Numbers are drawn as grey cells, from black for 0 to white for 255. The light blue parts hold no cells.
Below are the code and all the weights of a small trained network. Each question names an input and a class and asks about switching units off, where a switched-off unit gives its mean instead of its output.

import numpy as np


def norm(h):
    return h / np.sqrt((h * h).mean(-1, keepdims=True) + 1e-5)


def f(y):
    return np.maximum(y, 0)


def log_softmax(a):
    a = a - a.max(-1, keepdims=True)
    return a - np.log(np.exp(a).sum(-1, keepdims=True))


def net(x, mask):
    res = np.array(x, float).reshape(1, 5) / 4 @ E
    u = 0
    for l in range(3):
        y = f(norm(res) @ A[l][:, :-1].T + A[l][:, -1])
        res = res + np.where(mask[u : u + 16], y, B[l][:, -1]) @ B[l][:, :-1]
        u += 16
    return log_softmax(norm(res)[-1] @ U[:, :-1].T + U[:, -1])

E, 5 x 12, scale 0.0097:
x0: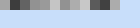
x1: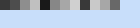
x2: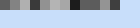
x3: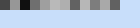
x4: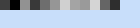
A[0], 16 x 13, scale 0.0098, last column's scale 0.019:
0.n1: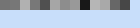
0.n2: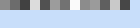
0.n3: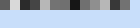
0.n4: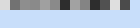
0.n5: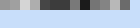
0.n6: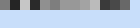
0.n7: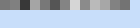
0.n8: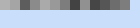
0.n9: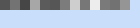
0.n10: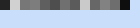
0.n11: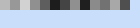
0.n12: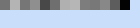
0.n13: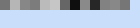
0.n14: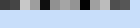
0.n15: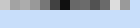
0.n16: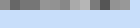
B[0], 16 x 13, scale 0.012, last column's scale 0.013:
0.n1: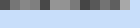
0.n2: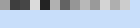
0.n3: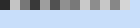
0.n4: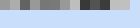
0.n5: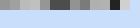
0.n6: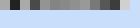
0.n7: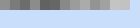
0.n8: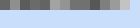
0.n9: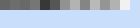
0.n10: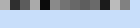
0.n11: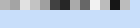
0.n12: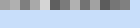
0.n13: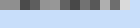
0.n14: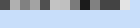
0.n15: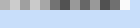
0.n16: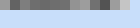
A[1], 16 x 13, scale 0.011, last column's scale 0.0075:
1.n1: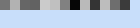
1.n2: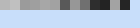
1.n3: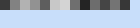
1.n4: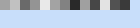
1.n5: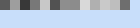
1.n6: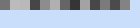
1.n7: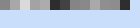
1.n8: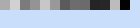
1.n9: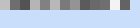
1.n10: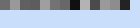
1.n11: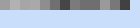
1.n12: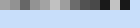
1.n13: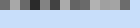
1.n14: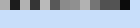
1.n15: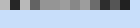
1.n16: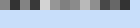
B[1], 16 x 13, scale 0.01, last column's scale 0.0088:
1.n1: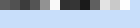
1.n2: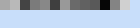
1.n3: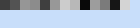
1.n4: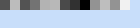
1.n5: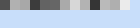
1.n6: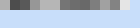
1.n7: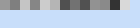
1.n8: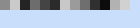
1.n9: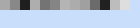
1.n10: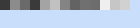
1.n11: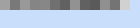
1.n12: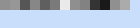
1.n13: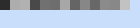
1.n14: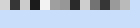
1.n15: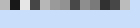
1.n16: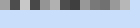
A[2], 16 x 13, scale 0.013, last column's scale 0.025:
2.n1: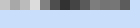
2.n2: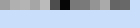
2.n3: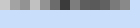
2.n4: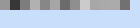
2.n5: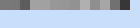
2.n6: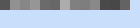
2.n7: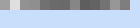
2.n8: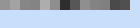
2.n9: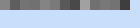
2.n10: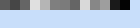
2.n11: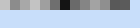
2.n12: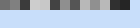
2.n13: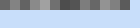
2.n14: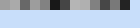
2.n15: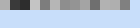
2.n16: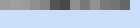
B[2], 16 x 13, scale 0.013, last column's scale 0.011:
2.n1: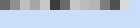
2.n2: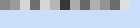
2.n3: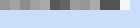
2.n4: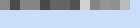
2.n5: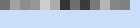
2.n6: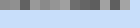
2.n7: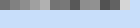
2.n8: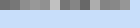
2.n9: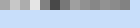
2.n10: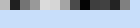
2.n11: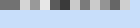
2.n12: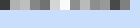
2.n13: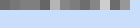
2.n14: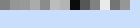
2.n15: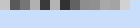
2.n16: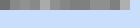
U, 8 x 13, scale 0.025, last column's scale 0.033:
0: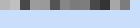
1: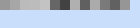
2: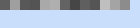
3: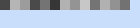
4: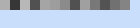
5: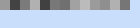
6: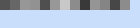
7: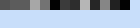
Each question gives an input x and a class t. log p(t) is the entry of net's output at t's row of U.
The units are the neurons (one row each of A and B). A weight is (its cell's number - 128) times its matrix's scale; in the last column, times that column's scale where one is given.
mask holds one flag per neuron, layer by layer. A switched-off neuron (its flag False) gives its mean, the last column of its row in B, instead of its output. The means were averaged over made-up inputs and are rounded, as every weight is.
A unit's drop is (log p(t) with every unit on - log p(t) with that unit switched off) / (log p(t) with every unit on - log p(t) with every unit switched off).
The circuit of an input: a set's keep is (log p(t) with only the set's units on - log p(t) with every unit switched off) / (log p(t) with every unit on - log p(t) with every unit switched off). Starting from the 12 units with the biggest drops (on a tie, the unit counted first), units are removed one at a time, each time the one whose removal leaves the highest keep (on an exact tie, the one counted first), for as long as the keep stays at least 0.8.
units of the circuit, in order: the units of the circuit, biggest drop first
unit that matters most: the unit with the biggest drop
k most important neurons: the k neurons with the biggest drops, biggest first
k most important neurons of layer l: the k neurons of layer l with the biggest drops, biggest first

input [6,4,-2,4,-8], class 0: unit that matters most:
0.n4
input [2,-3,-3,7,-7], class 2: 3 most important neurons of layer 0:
[0.n13, 0.n3, 0.n14]
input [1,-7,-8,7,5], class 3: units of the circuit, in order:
[1.n5, 0.n15]
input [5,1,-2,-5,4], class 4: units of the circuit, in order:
[0.n6, 1.n14]
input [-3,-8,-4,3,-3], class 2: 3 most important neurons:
[0.n3, 0.n13, 1.n1]
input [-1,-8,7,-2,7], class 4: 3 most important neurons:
[0.n6, 1.n14, 1.n15]
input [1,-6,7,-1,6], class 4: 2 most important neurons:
[0.n6, 1.n14]
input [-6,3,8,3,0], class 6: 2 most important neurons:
[0.n14, 1.n3]
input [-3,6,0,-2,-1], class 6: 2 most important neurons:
[0.n14, 0.n1]
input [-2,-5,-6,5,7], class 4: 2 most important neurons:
[0.n6, 1.n14]
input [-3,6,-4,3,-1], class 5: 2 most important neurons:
[0.n2, 0.n7]
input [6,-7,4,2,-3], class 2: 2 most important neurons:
[0.n13, 1.n1]
